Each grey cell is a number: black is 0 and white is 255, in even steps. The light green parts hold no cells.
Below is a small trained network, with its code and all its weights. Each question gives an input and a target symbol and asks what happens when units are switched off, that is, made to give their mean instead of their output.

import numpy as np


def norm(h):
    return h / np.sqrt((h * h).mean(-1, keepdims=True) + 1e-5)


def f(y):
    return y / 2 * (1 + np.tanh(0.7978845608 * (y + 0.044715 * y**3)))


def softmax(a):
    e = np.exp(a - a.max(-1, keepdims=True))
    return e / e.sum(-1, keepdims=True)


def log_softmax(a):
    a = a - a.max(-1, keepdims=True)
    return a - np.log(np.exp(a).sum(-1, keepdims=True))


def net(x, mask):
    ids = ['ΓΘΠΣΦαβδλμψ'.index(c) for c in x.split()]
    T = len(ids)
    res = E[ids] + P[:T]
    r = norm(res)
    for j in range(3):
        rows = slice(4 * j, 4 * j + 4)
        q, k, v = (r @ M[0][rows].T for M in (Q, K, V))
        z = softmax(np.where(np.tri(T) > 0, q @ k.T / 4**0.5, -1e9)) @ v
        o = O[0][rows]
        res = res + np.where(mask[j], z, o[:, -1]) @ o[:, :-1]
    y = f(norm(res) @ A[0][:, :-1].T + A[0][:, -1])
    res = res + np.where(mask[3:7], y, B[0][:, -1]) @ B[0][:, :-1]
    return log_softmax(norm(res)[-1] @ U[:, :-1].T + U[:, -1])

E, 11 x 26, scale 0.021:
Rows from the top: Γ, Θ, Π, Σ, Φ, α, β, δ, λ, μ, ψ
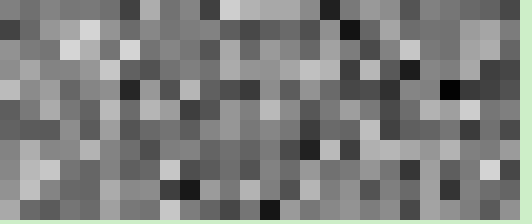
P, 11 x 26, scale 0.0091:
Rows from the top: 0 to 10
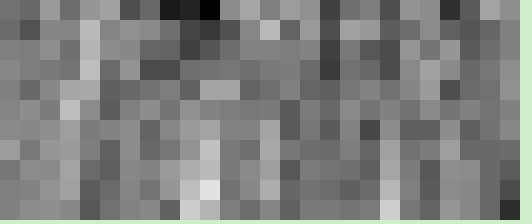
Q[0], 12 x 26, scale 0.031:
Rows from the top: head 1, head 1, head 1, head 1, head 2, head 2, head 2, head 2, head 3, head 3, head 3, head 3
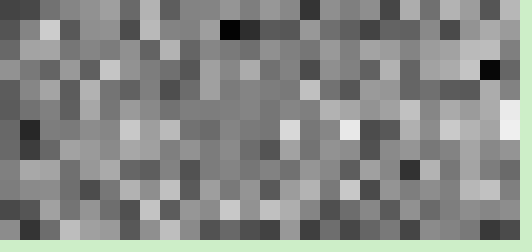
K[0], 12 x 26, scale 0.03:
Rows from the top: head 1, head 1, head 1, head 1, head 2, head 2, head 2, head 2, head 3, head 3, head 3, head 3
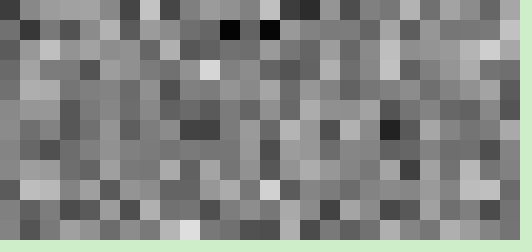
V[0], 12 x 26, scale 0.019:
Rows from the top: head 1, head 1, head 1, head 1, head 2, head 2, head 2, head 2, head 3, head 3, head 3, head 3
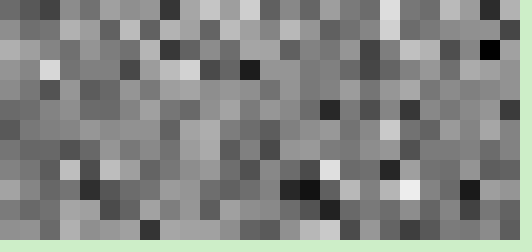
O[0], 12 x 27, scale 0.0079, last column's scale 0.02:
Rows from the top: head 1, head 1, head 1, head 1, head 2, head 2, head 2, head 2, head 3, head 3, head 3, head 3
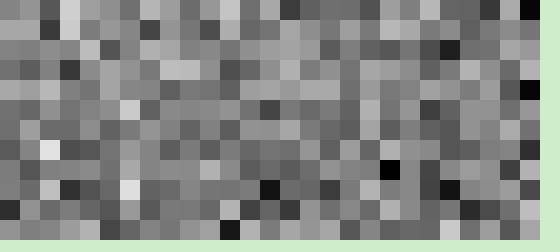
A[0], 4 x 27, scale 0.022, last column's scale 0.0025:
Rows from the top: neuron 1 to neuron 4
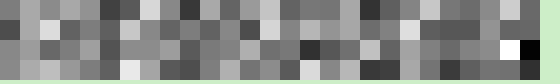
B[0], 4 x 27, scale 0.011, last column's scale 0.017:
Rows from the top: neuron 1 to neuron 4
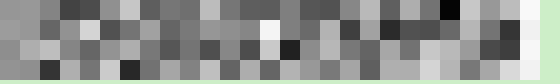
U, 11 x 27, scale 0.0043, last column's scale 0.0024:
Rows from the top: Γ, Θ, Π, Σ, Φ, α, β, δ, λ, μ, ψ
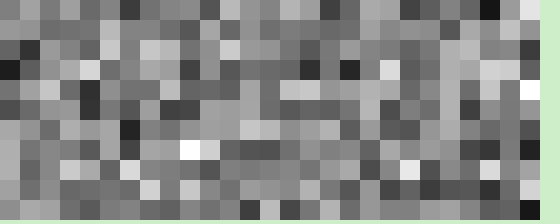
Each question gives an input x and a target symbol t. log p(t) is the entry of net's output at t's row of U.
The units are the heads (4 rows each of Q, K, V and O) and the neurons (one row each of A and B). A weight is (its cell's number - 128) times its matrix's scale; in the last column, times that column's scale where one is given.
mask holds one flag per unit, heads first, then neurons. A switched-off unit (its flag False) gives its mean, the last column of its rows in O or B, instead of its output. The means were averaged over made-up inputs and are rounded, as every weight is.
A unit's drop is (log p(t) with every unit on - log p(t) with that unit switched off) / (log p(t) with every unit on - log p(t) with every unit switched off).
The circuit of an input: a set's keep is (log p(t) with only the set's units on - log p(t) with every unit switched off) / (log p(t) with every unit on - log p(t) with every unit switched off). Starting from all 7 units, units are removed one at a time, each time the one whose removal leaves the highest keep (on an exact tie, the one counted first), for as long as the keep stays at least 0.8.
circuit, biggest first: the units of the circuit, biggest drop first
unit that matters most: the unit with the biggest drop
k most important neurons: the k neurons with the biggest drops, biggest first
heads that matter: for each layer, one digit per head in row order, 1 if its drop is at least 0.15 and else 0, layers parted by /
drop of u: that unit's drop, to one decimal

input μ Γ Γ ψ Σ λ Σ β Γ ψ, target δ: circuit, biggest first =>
(head 1; head 2; neuron 3)
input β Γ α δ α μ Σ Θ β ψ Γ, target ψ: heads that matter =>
111
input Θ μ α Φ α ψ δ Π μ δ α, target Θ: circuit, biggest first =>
(head 1; neuron 1)
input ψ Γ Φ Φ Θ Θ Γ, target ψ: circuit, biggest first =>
(neuron 3; head 2)
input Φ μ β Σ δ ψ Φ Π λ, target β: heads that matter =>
110
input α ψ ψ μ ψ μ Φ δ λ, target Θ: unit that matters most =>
head 2
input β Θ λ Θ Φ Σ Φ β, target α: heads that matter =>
101
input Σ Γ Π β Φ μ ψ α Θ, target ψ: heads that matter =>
110
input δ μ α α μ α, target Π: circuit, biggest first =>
(head 2; head 3; head 1)
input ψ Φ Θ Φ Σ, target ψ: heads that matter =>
010
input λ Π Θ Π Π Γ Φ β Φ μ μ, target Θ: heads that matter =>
100
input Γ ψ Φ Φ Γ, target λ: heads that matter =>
110
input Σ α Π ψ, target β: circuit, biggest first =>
(head 2; neuron 2; neuron 4; head 3)
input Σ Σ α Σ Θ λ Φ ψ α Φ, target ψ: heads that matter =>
111
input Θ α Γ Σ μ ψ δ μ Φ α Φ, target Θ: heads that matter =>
110
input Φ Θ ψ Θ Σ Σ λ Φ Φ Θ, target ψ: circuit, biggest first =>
(head 2; neuron 3; head 1)
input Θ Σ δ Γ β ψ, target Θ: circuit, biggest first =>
(head 3; head 2; neuron 4; neuron 2)
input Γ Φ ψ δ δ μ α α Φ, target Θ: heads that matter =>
010
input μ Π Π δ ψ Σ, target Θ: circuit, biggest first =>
(head 2; neuron 1; head 1; neuron 2)
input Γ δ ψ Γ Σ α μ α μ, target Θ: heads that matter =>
000
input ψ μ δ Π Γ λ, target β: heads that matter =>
010
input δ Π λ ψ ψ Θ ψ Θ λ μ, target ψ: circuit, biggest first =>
(head 2; neuron 3)
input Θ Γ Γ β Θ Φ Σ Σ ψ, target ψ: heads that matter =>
111
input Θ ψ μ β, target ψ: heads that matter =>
011
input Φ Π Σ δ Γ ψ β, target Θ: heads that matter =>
110
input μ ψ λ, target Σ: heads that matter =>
011
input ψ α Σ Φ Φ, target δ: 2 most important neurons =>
(neuron 2; neuron 1)
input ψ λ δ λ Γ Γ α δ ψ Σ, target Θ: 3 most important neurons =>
(neuron 1; neuron 2; neuron 3)
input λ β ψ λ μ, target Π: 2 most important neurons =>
(neuron 1; neuron 4)
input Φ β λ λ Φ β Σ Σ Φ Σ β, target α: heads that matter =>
100
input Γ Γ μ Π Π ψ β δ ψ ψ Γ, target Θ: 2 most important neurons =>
(neuron 1; neuron 2)
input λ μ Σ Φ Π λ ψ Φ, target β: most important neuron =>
(neuron 1)
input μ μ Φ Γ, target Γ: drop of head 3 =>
0.6
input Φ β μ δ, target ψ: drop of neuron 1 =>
0.0
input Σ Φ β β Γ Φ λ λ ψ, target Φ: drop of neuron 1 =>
0.1
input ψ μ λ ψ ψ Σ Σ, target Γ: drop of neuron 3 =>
0.3
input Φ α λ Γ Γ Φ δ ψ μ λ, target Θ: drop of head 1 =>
0.3
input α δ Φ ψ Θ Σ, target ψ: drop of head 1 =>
0.3
